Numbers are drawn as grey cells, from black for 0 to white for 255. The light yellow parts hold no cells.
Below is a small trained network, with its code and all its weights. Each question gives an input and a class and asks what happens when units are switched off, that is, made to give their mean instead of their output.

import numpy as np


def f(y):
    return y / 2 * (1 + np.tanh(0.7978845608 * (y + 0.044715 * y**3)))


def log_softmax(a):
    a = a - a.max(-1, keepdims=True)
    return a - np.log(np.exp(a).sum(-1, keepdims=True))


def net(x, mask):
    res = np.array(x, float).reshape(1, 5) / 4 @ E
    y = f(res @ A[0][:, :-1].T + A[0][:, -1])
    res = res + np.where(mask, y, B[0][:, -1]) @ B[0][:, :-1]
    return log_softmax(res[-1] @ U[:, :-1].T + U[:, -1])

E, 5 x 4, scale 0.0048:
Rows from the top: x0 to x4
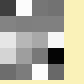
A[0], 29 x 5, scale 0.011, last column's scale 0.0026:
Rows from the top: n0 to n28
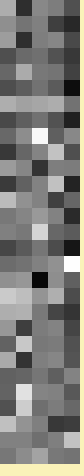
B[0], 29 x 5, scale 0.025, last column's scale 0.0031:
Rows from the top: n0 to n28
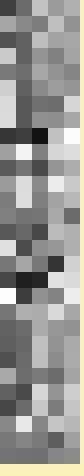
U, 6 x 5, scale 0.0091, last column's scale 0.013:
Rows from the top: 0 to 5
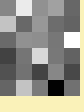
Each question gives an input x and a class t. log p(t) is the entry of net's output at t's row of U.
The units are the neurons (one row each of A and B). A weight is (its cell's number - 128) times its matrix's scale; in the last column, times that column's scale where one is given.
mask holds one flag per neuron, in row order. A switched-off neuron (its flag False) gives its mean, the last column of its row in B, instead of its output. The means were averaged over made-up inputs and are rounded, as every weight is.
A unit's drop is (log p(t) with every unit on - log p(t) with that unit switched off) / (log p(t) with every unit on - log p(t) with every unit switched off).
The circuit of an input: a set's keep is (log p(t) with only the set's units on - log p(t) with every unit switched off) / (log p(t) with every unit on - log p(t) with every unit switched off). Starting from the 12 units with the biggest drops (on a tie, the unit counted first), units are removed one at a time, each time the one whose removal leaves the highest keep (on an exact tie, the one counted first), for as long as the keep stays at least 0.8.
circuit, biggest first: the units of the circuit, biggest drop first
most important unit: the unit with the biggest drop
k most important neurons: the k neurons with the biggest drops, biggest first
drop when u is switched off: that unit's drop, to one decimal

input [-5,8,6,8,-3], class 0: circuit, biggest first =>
[n26]
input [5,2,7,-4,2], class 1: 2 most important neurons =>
[n18, n6]
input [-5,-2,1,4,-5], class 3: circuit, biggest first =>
[n0, n22]
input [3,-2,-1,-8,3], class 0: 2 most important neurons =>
[n9, n11]
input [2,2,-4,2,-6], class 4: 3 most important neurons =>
[n17, n10, n18]
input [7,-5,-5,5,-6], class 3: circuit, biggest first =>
[n25, n24]
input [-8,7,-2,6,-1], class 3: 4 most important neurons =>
[n0, n22, n2, n9]
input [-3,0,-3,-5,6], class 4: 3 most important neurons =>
[n8, n14, n26]
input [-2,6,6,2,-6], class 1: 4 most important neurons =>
[n18, n8, n6, n14]
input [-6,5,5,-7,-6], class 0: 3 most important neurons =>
[n9, n11, n8]
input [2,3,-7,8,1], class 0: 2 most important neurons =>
[n26, n12]
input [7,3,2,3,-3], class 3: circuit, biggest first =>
[n24, n25]
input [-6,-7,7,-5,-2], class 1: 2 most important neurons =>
[n18, n6]
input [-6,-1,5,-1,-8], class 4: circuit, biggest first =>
[n17]
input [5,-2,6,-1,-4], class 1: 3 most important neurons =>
[n18, n6, n8]
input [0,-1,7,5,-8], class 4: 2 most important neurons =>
[n17, n10]
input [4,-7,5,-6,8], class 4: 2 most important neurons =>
[n8, n14]
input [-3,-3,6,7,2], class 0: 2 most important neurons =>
[n26, n12]
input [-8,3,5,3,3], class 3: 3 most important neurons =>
[n0, n22, n2]
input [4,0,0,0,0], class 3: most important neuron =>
[n24]
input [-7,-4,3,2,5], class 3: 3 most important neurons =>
[n0, n22, n2]
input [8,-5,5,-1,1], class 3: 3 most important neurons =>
[n24, n25, n21]
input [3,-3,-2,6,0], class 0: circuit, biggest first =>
[n26, n12]
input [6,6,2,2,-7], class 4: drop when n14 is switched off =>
-0.1
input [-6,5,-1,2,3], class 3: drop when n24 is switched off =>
-0.1
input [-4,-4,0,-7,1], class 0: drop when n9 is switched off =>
0.2
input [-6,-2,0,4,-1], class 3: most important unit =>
n0
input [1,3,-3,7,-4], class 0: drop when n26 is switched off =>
0.2
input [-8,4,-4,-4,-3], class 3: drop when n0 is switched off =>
0.1
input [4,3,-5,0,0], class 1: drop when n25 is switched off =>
-0.1
